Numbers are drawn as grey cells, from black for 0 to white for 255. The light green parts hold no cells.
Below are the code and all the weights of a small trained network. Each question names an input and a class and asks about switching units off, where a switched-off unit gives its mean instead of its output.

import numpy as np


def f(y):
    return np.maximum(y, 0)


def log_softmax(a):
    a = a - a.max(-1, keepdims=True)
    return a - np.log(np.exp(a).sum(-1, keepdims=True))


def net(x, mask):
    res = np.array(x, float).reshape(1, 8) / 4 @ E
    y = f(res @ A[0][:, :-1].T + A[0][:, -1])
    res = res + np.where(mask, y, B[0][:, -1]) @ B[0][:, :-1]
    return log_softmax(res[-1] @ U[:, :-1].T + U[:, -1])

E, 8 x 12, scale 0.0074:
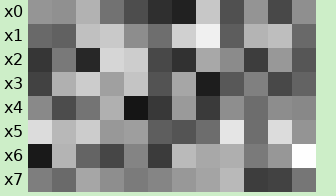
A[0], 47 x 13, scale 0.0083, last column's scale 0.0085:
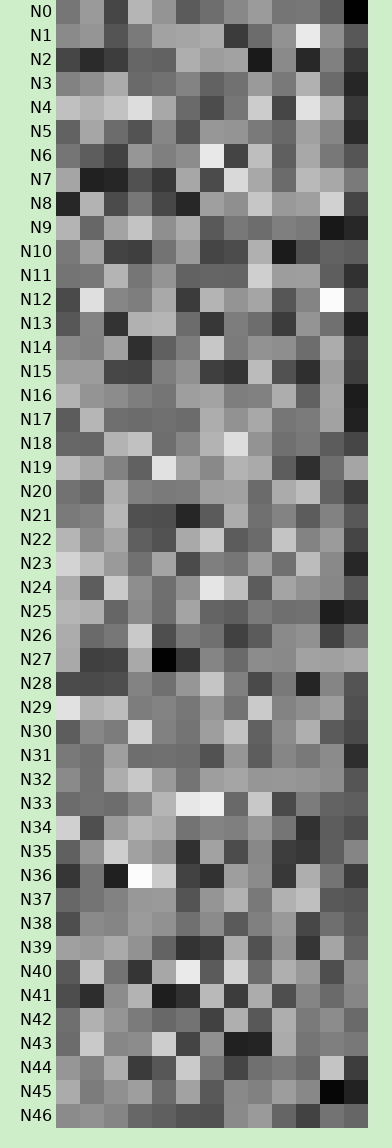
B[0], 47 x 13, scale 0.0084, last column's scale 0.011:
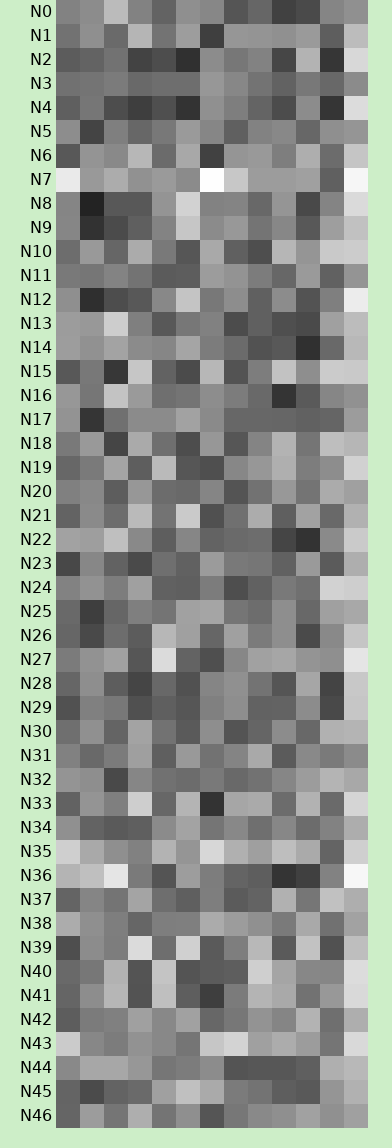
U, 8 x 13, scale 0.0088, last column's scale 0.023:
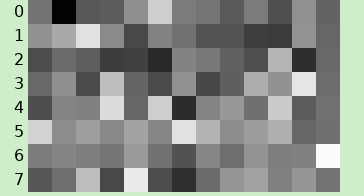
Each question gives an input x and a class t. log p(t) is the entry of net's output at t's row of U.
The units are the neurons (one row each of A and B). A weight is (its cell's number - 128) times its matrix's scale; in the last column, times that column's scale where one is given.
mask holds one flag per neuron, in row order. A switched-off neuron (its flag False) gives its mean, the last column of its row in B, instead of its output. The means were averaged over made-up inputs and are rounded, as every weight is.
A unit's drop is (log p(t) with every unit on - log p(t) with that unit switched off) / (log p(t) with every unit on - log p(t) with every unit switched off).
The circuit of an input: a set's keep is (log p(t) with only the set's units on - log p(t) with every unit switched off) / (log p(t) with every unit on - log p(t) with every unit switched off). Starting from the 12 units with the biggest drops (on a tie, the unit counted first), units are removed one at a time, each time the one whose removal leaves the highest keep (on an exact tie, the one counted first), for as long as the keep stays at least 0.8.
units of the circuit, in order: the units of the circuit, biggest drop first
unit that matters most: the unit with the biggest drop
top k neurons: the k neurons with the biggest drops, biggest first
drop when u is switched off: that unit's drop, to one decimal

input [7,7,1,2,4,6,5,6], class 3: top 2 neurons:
[N18, N32]
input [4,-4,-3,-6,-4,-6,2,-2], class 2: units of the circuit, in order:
[N2]
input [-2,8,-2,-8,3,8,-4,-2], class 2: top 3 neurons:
[N4, N29, N23]
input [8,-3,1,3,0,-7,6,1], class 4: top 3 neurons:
[N39, N21, N4]
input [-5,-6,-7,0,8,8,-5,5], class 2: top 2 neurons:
[N29, N4]
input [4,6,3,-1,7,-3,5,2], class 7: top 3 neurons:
[N41, N27, N15]
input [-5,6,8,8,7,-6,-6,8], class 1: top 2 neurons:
[N36, N13]
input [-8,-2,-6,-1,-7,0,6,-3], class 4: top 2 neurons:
[N33, N1]
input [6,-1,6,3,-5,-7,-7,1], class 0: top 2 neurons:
[N9, N45]
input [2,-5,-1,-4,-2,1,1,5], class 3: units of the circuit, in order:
[N15, N10]
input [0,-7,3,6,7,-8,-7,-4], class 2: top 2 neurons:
[N2, N28]
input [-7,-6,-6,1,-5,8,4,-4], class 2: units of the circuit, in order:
[N29, N4]
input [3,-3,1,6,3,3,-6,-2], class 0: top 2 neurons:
[N7, N26]
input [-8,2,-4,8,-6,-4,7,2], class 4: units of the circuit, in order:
[N33]
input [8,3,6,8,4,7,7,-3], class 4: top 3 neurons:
[N39, N21, N7]
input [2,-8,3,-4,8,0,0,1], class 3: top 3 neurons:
[N15, N10, N40]
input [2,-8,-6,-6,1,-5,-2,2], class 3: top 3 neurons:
[N15, N10, N36]
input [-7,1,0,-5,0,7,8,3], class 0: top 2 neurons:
[N8, N12]
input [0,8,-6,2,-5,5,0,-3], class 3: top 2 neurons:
[N36, N24]
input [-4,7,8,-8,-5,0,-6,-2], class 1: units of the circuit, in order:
[N36]
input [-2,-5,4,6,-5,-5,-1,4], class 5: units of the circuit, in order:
[N35, N43]
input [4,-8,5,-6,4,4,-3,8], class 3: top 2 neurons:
[N15, N10]
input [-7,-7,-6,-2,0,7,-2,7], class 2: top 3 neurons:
[N29, N4, N23]
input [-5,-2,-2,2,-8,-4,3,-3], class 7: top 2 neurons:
[N40, N19]
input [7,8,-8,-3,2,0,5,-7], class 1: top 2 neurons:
[N22, N14]
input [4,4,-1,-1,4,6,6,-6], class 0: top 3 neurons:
[N8, N12, N2]
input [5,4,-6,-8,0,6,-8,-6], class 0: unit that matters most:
N45
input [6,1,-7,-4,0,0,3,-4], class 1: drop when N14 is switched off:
0.1
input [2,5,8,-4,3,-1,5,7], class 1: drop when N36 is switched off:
1.0
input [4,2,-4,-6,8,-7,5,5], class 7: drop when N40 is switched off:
-0.1
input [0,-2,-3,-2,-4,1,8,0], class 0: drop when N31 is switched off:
0.0
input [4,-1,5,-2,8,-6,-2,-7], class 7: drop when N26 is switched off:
0.1
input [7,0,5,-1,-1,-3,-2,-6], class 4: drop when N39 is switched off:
0.3
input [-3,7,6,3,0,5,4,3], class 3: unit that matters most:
N18
